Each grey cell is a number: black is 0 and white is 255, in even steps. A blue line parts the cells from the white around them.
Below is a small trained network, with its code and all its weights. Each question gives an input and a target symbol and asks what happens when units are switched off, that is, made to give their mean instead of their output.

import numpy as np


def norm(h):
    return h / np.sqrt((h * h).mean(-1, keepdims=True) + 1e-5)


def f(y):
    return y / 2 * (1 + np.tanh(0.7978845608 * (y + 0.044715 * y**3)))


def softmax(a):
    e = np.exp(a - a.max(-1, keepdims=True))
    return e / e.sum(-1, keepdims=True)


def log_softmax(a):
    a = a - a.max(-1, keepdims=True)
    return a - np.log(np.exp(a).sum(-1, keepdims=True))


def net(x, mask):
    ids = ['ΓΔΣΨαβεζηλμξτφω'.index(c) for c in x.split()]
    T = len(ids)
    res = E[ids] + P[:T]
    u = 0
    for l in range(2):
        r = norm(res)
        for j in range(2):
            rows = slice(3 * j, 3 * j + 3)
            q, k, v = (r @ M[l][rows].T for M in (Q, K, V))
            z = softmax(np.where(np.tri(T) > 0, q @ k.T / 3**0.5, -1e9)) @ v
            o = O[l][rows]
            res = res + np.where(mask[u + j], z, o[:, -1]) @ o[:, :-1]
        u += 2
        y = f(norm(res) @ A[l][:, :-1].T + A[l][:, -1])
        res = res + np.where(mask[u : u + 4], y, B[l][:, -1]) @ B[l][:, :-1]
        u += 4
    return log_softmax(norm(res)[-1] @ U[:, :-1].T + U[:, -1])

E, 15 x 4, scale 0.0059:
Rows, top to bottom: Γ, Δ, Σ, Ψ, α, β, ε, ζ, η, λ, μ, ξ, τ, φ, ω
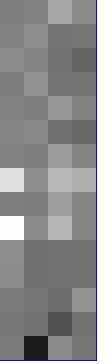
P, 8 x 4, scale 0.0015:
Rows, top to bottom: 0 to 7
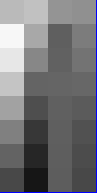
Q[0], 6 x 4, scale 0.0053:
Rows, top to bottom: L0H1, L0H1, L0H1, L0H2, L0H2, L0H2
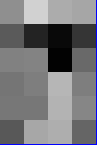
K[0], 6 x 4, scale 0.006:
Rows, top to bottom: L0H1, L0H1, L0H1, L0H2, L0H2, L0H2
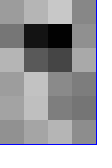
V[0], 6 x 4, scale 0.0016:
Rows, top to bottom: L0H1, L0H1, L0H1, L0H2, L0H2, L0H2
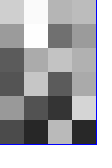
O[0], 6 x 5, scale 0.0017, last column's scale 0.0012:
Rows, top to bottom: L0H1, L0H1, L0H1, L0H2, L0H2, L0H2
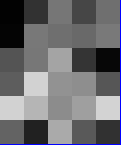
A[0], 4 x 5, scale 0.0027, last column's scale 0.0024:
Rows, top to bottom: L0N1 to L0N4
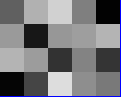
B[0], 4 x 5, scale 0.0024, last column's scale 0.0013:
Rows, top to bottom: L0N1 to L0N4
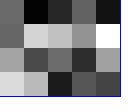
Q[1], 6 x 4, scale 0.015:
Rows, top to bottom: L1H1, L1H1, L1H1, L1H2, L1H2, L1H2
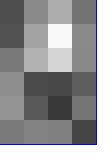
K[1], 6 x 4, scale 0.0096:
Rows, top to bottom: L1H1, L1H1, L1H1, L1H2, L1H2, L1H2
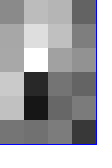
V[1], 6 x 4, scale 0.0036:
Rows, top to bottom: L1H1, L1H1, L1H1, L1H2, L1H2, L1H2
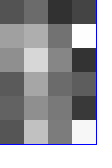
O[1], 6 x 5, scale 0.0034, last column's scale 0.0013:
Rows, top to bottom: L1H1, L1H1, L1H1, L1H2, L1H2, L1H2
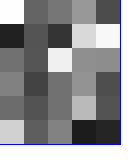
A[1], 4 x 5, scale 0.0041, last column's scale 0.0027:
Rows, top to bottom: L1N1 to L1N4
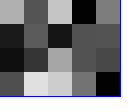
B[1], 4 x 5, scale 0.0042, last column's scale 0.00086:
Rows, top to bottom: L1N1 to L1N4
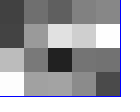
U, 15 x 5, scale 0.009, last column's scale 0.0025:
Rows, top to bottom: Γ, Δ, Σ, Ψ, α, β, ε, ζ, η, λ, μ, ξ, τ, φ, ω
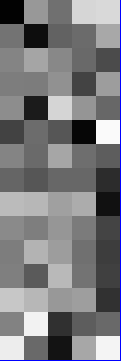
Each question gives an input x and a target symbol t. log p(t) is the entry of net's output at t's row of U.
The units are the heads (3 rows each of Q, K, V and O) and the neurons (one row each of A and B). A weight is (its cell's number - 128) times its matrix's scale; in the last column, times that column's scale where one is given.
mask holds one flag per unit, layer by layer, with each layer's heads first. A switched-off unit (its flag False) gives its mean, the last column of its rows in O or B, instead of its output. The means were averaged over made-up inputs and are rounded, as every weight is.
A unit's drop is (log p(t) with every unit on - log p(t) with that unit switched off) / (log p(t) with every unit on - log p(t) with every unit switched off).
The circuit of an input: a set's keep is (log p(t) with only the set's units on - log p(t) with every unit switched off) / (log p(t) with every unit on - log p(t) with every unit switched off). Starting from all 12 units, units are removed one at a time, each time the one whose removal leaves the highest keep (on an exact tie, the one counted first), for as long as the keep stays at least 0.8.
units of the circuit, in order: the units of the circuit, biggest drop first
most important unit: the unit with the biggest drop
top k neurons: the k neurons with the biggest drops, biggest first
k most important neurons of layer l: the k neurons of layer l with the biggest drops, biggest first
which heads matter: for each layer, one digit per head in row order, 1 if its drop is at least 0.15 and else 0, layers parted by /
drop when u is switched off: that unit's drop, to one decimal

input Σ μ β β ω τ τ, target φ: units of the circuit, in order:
[L1H1; L0H1; L1H2]
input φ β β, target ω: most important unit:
L1H1
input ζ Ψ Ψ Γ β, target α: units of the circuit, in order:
[L1H1; L1H2]
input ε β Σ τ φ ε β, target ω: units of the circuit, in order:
[L1H1; L1H2]
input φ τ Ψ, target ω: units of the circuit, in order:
[L0N2; L1H1]
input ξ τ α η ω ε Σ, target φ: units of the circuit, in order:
[L1H1; L1H2]
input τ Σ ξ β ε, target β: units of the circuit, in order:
[L1H2; L1N1]
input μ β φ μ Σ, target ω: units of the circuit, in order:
[L1H1; L1N2; L1H2]
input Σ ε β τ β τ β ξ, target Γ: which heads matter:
10 / 01
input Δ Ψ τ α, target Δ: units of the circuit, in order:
[L1H2; L1N3; L0H1]
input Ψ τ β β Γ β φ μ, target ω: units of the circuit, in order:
[L1H1; L1H2]
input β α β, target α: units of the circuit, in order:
[L1H1; L1H2; L0H1]
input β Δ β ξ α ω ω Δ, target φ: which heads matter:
00 / 11
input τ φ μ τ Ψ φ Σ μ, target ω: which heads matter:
00 / 11
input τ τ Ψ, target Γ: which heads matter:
00 / 10
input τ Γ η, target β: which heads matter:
10 / 01
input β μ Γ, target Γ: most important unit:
L0H1
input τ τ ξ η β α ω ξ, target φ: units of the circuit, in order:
[L1H1; L1H2; L0H1]
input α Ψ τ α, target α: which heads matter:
11 / 11
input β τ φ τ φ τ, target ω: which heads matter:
00 / 10
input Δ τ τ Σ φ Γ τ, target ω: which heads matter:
10 / 11
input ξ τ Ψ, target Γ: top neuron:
[L0N2]
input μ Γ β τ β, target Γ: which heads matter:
00 / 00
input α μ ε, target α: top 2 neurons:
[L0N4; L0N3]
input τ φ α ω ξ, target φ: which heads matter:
00 / 11
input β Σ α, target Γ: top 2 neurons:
[L0N2; L0N3]
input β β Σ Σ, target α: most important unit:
L1H1
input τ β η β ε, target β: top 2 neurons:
[L1N1; L1N3]
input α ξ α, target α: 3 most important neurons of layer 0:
[L0N4; L0N3; L0N1]
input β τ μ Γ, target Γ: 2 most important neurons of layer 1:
[L1N3; L1N2]
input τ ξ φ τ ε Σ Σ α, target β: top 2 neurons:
[L0N2; L1N1]
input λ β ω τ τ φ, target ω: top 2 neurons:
[L0N2; L0N4]
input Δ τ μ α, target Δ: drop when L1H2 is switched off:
1.3
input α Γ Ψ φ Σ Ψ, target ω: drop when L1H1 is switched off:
0.9
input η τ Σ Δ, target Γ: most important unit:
L1H2
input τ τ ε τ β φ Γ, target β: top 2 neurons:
[L1N1; L1N3]
